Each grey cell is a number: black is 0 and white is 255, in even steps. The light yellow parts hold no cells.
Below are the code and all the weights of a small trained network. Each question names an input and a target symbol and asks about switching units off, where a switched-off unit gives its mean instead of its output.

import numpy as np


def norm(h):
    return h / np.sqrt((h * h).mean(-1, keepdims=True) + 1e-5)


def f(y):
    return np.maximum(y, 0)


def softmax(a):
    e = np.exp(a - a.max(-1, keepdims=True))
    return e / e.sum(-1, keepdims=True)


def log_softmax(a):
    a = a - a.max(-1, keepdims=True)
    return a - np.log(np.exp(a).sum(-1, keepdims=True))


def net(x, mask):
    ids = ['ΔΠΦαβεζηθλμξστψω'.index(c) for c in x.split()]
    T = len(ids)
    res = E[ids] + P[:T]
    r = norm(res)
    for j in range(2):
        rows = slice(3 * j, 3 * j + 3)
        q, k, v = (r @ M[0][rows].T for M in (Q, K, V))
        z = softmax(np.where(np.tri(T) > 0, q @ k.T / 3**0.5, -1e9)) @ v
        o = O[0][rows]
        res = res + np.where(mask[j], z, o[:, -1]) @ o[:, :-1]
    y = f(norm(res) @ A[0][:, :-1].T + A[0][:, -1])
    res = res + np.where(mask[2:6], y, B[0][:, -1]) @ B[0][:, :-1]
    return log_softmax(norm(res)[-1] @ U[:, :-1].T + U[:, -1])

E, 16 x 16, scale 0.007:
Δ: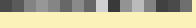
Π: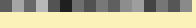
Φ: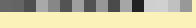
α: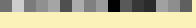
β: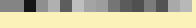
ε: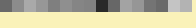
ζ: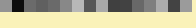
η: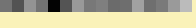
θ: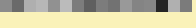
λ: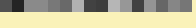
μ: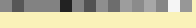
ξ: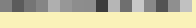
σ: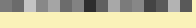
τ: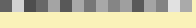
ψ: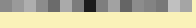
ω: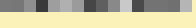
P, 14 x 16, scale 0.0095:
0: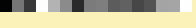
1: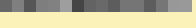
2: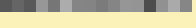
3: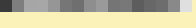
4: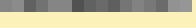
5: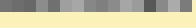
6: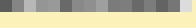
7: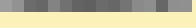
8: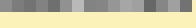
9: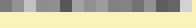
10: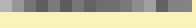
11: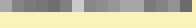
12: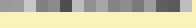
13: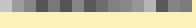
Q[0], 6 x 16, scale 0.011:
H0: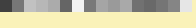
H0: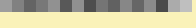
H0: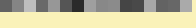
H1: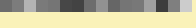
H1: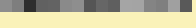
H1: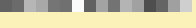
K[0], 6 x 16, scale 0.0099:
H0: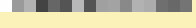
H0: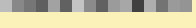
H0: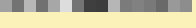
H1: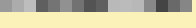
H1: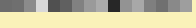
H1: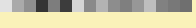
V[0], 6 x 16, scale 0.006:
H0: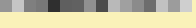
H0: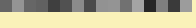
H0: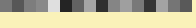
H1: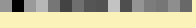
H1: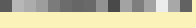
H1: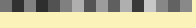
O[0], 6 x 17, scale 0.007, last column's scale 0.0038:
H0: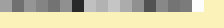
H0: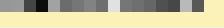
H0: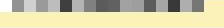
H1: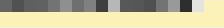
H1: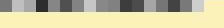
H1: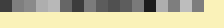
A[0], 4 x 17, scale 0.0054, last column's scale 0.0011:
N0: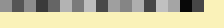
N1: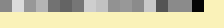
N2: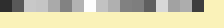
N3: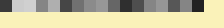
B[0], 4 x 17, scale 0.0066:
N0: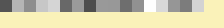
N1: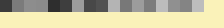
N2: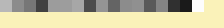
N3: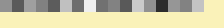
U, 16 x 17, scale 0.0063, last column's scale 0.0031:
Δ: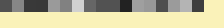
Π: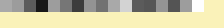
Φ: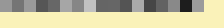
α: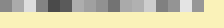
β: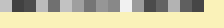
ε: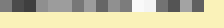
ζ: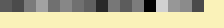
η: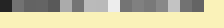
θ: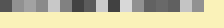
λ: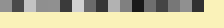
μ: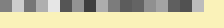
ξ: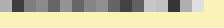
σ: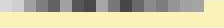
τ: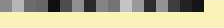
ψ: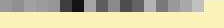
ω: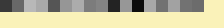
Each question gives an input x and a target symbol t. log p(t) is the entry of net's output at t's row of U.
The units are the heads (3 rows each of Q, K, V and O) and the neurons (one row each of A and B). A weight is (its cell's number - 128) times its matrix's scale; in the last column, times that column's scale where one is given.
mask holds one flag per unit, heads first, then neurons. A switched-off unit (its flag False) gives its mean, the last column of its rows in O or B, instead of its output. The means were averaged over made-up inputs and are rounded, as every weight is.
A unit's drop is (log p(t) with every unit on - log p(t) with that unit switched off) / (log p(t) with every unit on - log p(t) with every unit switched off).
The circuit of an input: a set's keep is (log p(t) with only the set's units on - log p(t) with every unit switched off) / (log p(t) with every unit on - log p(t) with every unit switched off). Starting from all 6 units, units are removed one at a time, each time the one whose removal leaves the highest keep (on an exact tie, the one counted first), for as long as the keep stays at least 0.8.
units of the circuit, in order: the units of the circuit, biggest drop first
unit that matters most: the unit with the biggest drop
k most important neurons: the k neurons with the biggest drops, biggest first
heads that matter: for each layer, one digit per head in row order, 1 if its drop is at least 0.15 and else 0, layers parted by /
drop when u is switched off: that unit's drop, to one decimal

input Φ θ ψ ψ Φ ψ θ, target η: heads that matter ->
10
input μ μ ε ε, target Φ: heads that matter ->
00
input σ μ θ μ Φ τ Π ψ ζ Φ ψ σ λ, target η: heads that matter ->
10
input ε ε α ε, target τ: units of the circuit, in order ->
[N2, H1, N1]
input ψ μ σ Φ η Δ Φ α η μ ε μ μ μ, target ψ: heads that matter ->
01
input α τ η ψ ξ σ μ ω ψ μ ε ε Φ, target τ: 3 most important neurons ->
[N2, N1, N0]
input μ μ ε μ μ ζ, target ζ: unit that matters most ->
H1
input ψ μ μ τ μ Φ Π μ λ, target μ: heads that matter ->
00
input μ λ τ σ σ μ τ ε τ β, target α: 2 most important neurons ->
[N1, N3]
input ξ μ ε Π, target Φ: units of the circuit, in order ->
[N3, N2]
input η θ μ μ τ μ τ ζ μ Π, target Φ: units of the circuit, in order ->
[N3, H1]
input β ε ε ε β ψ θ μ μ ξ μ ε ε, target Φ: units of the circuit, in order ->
[H1, N3, N2]
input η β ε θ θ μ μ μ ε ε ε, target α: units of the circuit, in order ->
[N2, H1]
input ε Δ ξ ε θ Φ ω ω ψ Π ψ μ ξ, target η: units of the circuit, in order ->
[H0]
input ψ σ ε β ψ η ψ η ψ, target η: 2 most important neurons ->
[N2, N0]
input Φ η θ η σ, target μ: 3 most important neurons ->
[N0, N3, N1]
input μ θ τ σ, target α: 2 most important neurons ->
[N3, N1]
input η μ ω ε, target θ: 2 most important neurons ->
[N2, N1]
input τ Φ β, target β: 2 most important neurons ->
[N0, N1]
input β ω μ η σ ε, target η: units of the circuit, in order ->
[H0]
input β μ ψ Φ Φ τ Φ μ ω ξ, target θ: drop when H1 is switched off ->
1.1
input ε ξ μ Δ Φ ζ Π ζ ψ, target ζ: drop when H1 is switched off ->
1.3
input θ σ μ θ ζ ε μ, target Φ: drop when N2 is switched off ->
0.2
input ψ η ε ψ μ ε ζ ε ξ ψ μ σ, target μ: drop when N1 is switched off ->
0.0
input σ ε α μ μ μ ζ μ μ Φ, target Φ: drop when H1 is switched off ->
0.2
